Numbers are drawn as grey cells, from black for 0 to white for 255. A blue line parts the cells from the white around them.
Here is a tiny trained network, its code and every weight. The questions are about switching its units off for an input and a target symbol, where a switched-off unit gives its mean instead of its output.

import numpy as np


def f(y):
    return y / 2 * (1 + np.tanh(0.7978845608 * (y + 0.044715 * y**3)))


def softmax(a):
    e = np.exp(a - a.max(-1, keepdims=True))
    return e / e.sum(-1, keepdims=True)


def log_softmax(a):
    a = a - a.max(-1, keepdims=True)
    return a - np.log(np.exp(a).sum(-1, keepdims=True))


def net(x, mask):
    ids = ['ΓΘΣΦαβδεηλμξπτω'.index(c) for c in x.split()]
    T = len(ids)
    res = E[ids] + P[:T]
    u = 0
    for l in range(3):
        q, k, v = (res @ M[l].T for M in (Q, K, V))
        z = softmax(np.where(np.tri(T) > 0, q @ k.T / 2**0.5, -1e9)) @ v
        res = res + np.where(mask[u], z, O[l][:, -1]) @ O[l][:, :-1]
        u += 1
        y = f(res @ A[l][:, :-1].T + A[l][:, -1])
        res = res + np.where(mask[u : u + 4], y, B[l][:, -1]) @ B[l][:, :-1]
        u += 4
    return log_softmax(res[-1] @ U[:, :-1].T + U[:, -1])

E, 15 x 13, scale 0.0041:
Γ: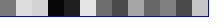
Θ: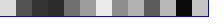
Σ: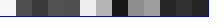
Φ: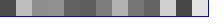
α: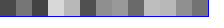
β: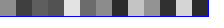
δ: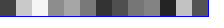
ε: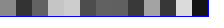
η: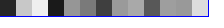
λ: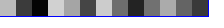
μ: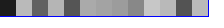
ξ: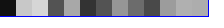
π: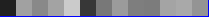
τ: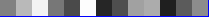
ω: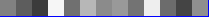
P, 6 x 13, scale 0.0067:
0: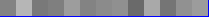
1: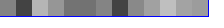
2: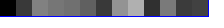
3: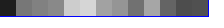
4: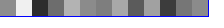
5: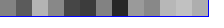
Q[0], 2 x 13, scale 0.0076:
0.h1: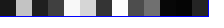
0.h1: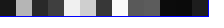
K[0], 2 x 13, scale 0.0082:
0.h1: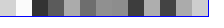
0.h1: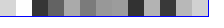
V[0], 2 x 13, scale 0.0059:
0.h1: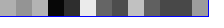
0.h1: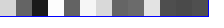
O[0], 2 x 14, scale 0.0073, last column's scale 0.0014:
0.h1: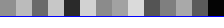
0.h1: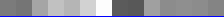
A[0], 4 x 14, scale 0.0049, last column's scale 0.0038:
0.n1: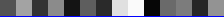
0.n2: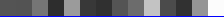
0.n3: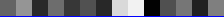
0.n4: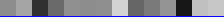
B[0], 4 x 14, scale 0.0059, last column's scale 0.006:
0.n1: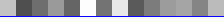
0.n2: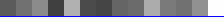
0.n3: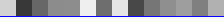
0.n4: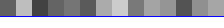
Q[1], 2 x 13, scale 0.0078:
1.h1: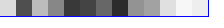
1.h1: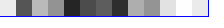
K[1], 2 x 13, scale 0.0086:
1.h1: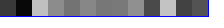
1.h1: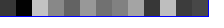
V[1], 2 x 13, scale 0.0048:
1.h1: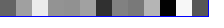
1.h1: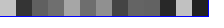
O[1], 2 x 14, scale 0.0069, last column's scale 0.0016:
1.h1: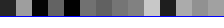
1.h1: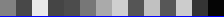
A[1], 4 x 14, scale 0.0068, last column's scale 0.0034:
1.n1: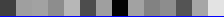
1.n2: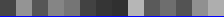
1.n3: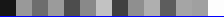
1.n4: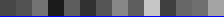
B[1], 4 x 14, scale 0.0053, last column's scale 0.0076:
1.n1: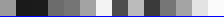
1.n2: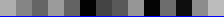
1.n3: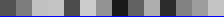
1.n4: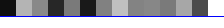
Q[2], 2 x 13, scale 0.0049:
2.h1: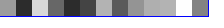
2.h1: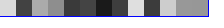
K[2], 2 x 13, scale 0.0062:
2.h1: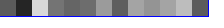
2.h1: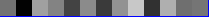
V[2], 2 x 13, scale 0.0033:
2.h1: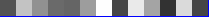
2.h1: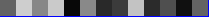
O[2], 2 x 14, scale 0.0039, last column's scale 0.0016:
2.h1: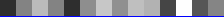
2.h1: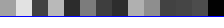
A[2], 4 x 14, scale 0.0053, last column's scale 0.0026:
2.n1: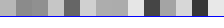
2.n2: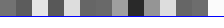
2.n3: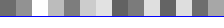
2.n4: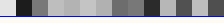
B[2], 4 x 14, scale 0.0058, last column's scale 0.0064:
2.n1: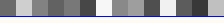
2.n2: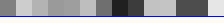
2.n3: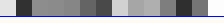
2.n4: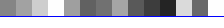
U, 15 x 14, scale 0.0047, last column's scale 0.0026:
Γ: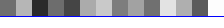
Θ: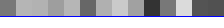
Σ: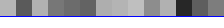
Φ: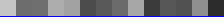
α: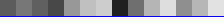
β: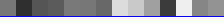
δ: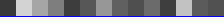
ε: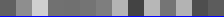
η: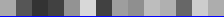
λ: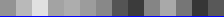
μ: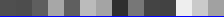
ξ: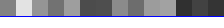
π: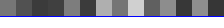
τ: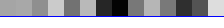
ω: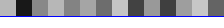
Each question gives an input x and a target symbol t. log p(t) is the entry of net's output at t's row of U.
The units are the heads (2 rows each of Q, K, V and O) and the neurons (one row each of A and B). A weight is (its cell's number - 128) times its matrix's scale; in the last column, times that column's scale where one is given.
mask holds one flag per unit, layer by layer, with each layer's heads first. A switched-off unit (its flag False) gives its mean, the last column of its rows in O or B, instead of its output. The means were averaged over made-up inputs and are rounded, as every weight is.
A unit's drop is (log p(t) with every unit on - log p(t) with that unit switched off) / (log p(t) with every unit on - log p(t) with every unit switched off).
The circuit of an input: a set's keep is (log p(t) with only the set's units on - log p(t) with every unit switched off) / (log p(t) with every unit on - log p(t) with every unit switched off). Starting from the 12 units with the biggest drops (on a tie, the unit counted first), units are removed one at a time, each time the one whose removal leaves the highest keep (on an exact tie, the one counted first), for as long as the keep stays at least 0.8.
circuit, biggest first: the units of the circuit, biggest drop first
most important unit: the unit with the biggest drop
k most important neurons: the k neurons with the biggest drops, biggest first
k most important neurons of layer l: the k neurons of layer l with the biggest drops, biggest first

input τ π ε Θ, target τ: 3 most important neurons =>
[1.n3; 1.n1; 1.n4]
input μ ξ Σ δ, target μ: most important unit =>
1.n1
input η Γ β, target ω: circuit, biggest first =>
[0.h1; 0.n3; 0.n1]
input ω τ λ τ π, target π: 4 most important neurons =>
[0.n3; 0.n1; 1.n1; 1.n2]
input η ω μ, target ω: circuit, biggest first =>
[0.h1; 0.n1; 0.n3]
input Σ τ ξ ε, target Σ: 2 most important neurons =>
[2.n3; 2.n1]
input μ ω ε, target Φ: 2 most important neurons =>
[1.n2; 0.n4]
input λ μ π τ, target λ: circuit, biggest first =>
[1.h1; 2.n2; 0.h1]
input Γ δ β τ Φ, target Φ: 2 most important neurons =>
[1.n4; 0.n4]
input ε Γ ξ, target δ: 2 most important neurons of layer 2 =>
[2.n3; 2.n2]
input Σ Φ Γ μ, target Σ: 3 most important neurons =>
[2.n3; 2.n1; 0.n2]
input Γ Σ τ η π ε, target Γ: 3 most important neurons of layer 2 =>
[2.n1; 2.n3; 2.n4]
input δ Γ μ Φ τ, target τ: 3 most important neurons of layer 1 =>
[1.n3; 1.n1; 1.n4]
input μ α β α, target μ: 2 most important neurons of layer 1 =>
[1.n1; 1.n4]
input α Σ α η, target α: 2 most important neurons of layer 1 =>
[1.n1; 1.n4]
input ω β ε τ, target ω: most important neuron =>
[2.n3]
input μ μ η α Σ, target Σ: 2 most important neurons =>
[2.n3; 2.n1]
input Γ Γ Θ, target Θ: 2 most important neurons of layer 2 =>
[2.n4; 2.n1]
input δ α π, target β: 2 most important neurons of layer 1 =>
[1.n4; 1.n3]
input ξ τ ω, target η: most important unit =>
0.h1
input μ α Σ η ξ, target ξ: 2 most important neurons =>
[1.n1; 0.n2]
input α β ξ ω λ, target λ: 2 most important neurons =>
[2.n2; 2.n4]
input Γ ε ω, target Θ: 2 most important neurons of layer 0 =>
[0.n3; 0.n1]
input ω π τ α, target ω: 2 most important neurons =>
[2.n3; 1.n4]
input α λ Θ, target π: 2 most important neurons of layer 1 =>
[1.n1; 1.n2]
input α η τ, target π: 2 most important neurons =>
[1.n1; 1.n2]
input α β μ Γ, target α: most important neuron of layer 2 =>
[2.n4]
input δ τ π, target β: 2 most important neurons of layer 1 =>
[1.n4; 1.n3]
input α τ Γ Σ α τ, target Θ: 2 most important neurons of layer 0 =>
[0.n3; 0.n1]
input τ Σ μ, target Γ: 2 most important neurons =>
[2.n1; 0.n1]
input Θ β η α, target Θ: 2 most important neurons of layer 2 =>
[2.n4; 2.n1]
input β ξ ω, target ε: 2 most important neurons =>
[1.n1; 1.n4]
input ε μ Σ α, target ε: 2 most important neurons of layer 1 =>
[1.n4; 1.n2]
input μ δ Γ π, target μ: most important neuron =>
[1.n1]
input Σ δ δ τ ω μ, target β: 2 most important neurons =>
[2.n2; 0.n1]
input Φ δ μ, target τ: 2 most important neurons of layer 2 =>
[2.n2; 2.n1]
